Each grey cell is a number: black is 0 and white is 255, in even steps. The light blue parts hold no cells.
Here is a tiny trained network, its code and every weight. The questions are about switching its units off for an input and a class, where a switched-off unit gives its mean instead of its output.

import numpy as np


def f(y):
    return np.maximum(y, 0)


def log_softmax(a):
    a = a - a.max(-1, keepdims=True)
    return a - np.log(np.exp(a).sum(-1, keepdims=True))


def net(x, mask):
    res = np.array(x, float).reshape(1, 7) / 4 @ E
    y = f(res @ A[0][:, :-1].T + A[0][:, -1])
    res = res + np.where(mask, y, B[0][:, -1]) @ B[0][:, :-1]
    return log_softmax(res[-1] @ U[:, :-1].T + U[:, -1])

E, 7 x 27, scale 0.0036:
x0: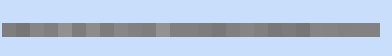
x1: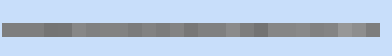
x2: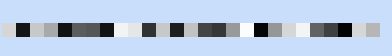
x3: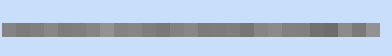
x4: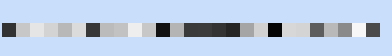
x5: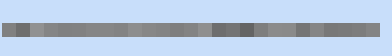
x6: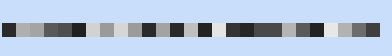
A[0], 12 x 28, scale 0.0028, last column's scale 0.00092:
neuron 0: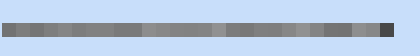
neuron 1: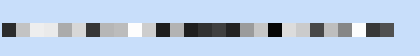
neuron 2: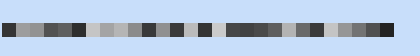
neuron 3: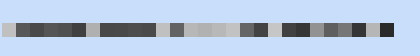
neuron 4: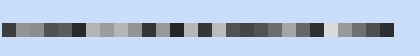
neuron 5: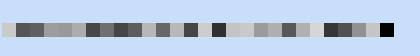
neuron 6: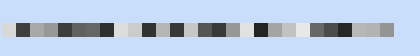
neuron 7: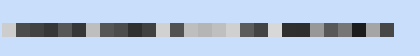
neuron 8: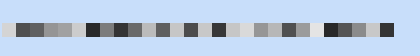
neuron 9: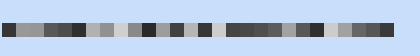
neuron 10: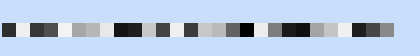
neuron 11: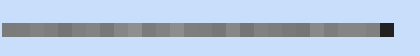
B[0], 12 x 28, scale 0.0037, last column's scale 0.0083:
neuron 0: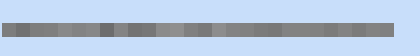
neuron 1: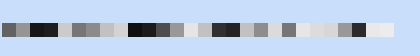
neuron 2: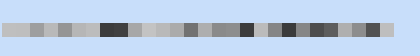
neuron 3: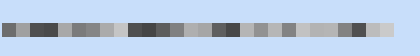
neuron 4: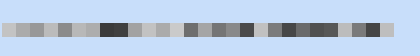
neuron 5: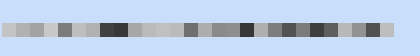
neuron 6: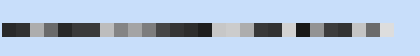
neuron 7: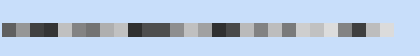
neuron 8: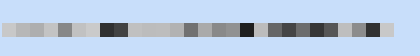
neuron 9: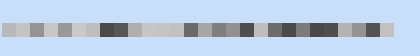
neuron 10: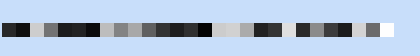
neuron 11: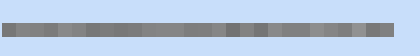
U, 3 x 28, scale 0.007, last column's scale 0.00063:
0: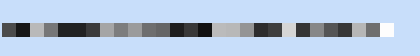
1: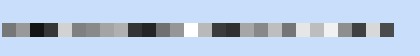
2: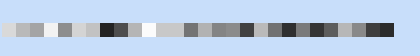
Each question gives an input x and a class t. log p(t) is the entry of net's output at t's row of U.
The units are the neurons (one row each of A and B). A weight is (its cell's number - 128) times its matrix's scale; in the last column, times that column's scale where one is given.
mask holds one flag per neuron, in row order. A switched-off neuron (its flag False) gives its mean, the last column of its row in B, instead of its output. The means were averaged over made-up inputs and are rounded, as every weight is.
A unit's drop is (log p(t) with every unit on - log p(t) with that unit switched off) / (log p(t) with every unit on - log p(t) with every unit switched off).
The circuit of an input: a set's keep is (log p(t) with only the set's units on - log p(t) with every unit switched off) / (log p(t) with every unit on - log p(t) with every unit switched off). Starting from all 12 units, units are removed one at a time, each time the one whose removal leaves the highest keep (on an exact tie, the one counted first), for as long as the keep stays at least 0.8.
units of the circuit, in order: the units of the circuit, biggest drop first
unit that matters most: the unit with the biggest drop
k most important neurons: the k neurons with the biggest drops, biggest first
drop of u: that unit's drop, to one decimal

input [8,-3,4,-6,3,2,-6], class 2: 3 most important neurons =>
(neuron 10; neuron 8; neuron 5)
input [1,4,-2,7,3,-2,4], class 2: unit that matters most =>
neuron 7
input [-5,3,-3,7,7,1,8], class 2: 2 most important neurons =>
(neuron 9; neuron 2)
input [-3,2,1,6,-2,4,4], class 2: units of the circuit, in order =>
(neuron 1; neuron 10)
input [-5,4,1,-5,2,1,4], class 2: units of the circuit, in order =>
(neuron 10; neuron 7)
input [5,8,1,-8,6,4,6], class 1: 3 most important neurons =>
(neuron 1; neuron 8; neuron 5)
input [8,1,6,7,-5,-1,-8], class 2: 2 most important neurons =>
(neuron 8; neuron 10)
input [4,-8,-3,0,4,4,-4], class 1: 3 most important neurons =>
(neuron 1; neuron 6; neuron 9)
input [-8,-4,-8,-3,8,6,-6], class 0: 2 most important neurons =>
(neuron 10; neuron 7)
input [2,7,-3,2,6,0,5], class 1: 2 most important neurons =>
(neuron 1; neuron 8)
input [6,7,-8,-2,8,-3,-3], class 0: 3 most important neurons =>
(neuron 10; neuron 7; neuron 3)
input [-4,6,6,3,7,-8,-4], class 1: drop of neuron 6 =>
-0.1
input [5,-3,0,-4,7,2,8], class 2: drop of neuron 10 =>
0.0
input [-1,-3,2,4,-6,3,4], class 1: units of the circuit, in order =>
(neuron 7)
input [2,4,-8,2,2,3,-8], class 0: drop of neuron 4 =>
0.1
